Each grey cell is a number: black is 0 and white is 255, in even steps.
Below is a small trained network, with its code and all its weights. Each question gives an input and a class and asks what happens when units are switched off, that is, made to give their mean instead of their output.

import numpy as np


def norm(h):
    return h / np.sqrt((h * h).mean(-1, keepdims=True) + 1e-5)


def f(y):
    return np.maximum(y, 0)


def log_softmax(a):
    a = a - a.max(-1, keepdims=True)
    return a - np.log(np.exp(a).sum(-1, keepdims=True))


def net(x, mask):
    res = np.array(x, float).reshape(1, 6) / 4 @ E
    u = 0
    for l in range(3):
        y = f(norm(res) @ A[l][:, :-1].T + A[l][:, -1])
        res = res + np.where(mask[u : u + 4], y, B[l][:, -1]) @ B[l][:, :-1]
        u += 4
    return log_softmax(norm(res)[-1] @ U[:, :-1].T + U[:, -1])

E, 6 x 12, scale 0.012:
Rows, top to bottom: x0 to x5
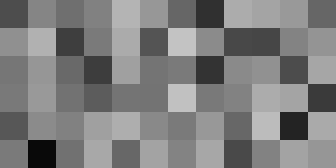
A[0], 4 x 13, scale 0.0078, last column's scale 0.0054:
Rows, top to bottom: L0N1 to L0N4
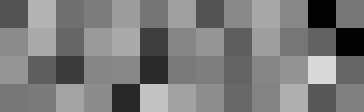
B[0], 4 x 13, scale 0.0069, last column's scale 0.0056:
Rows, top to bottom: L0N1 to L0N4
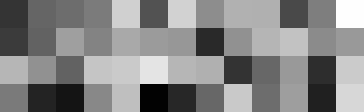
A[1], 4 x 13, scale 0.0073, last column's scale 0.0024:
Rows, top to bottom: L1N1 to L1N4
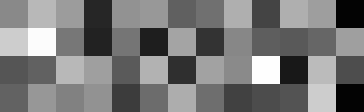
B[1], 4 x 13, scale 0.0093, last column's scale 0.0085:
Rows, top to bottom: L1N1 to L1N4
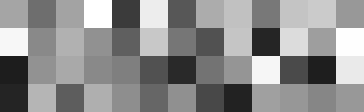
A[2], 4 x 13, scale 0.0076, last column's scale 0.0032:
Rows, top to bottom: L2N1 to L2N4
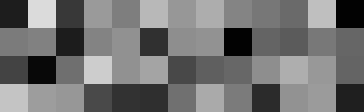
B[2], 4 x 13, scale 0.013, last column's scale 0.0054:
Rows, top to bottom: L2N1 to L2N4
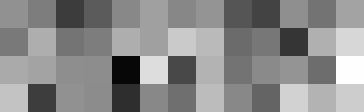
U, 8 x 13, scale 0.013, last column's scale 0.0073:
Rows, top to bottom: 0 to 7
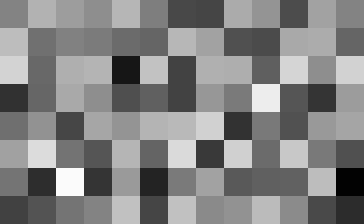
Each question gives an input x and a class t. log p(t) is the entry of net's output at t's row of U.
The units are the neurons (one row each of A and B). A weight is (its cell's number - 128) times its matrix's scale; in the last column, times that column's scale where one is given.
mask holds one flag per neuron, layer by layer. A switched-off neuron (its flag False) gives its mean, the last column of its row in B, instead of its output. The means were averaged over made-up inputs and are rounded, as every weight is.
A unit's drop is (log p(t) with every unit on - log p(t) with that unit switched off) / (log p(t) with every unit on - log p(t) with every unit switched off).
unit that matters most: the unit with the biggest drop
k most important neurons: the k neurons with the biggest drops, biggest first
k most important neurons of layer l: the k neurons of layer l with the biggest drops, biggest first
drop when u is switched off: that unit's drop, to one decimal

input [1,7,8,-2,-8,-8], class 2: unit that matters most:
L1N2
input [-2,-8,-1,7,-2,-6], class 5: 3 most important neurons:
(L0N1; L1N3; L2N3)
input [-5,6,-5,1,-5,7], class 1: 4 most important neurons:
(L1N2; L2N2; L1N3; L1N1)
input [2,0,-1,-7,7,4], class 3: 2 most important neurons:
(L1N3; L1N2)
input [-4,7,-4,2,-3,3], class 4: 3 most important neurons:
(L1N2; L2N2; L0N3)
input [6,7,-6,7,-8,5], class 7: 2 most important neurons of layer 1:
(L1N2; L1N1)
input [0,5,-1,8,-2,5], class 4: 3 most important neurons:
(L2N2; L1N2; L1N3)
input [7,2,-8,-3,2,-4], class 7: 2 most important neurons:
(L0N1; L1N2)
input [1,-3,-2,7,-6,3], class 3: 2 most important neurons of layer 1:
(L1N2; L1N1)
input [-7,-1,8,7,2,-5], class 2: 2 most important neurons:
(L1N2; L2N4)
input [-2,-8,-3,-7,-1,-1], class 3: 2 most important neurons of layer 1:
(L1N3; L1N2)
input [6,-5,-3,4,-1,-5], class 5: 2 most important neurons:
(L1N3; L2N3)
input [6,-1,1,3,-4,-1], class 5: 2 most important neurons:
(L0N1; L1N3)
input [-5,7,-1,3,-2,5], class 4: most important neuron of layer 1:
(L1N2)
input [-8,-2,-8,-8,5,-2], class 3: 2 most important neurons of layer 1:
(L1N3; L1N2)
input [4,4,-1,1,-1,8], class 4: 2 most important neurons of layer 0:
(L0N3; L0N2)
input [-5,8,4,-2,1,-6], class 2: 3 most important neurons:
(L1N2; L2N4; L0N1)
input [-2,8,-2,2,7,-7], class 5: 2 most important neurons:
(L1N2; L0N2)
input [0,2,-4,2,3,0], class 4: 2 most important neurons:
(L1N2; L1N3)
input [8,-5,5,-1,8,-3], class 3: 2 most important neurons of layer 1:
(L1N3; L1N2)
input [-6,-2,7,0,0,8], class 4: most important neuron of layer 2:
(L2N2)
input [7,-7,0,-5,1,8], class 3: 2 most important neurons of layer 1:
(L1N3; L1N2)
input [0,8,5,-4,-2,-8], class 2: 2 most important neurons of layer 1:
(L1N2; L1N1)
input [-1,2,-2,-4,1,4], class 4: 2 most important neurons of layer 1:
(L1N2; L1N1)
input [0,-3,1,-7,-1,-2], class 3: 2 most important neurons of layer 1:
(L1N3; L1N2)
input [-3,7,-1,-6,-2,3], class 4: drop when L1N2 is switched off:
0.1
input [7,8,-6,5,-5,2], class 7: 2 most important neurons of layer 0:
(L0N1; L0N4)
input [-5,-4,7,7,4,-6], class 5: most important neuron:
(L1N2)
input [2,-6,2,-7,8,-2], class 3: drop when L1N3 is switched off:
0.2
